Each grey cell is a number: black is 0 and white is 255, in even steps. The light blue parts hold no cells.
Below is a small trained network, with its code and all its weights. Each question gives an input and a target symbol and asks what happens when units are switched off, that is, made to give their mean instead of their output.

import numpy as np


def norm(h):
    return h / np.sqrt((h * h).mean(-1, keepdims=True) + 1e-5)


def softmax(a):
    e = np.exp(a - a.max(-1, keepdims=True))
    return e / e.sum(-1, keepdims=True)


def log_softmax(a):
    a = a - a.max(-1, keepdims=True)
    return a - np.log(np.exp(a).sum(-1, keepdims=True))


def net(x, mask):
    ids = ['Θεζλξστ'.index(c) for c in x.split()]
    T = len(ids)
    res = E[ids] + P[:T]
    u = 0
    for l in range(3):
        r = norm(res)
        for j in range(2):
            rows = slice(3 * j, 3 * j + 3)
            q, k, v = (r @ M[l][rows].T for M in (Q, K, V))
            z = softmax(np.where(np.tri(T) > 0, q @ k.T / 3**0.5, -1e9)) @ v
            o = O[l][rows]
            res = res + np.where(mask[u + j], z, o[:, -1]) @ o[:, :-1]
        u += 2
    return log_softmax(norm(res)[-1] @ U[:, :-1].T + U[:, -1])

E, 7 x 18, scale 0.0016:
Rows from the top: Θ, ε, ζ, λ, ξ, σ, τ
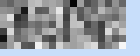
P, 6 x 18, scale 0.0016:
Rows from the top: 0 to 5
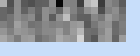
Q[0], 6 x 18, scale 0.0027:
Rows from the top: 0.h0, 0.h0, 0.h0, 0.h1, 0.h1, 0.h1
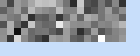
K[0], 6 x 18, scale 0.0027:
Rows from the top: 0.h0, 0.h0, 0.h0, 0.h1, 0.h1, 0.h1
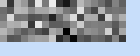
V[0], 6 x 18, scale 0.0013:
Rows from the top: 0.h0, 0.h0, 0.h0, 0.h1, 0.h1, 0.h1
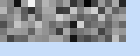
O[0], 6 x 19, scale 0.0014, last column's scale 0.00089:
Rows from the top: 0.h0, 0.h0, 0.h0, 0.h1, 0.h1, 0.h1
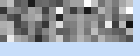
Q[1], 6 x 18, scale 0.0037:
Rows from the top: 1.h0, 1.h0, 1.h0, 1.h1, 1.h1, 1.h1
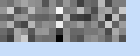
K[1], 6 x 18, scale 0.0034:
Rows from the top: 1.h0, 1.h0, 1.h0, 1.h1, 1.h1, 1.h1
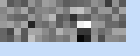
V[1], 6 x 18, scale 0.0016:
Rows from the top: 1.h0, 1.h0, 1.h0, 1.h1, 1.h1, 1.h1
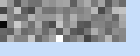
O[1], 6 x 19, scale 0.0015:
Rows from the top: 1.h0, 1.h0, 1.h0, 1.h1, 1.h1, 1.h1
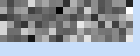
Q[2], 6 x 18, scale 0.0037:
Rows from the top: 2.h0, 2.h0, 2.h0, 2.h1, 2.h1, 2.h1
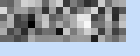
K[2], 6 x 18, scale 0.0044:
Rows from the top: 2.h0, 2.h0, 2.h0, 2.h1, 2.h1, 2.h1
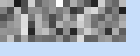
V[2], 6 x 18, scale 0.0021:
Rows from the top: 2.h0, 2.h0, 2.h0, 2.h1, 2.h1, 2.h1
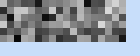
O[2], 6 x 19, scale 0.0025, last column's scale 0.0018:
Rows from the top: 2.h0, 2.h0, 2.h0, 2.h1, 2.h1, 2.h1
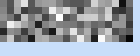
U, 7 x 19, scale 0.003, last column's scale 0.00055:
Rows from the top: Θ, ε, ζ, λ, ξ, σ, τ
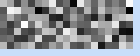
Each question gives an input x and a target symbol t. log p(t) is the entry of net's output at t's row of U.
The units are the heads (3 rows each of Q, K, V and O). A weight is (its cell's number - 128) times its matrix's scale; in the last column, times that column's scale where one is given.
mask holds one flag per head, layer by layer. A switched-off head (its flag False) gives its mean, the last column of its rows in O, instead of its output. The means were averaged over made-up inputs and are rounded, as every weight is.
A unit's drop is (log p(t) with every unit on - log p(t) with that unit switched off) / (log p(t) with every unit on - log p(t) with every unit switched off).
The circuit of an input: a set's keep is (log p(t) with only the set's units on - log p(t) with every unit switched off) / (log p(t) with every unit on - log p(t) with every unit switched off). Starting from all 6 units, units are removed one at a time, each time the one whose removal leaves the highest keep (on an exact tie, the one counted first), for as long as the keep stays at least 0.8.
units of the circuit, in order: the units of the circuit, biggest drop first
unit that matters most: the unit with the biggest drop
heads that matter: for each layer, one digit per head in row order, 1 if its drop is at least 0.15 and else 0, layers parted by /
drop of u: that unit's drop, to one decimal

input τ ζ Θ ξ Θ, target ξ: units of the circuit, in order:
1.h1, 0.h1, 2.h0
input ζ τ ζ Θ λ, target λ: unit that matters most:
1.h1
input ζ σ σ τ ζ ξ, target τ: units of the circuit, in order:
1.h1, 2.h1
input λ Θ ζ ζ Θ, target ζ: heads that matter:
01 / 11 / 10
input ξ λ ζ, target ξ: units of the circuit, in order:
0.h0, 2.h0, 1.h1
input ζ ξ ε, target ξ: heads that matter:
10 / 01 / 10
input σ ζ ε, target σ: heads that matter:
10 / 01 / 01
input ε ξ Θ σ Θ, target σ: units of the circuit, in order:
0.h1, 1.h1, 0.h0, 2.h1
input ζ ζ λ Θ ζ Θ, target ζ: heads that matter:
11 / 11 / 10
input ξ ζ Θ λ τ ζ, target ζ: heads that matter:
10 / 01 / 10
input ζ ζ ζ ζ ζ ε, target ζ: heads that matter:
00 / 00 / 10
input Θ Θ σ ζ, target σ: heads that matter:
10 / 00 / 11
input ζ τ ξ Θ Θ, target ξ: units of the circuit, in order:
1.h1, 0.h1, 2.h0, 0.h0
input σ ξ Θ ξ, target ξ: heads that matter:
00 / 01 / 10
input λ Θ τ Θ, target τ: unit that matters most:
0.h1
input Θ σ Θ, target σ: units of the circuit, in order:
0.h1, 2.h1, 0.h0, 1.h1
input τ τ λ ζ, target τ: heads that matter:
10 / 01 / 01
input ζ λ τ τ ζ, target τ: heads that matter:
00 / 01 / 01
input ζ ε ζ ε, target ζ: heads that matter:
10 / 00 / 10
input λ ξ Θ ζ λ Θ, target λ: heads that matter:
01 / 11 / 10
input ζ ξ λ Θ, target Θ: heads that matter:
10 / 00 / 01
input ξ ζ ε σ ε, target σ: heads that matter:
00 / 01 / 01
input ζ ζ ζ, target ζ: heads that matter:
00 / 00 / 10
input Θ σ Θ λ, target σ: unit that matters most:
0.h0
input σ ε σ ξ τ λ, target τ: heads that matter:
00 / 01 / 01
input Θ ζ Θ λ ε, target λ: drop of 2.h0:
1.1
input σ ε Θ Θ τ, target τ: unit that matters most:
2.h1
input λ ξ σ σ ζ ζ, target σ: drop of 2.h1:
0.1
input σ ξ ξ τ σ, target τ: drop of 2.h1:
1.0
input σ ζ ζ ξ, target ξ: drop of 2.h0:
1.0
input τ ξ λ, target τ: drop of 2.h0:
0.1
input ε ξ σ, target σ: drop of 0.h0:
0.0
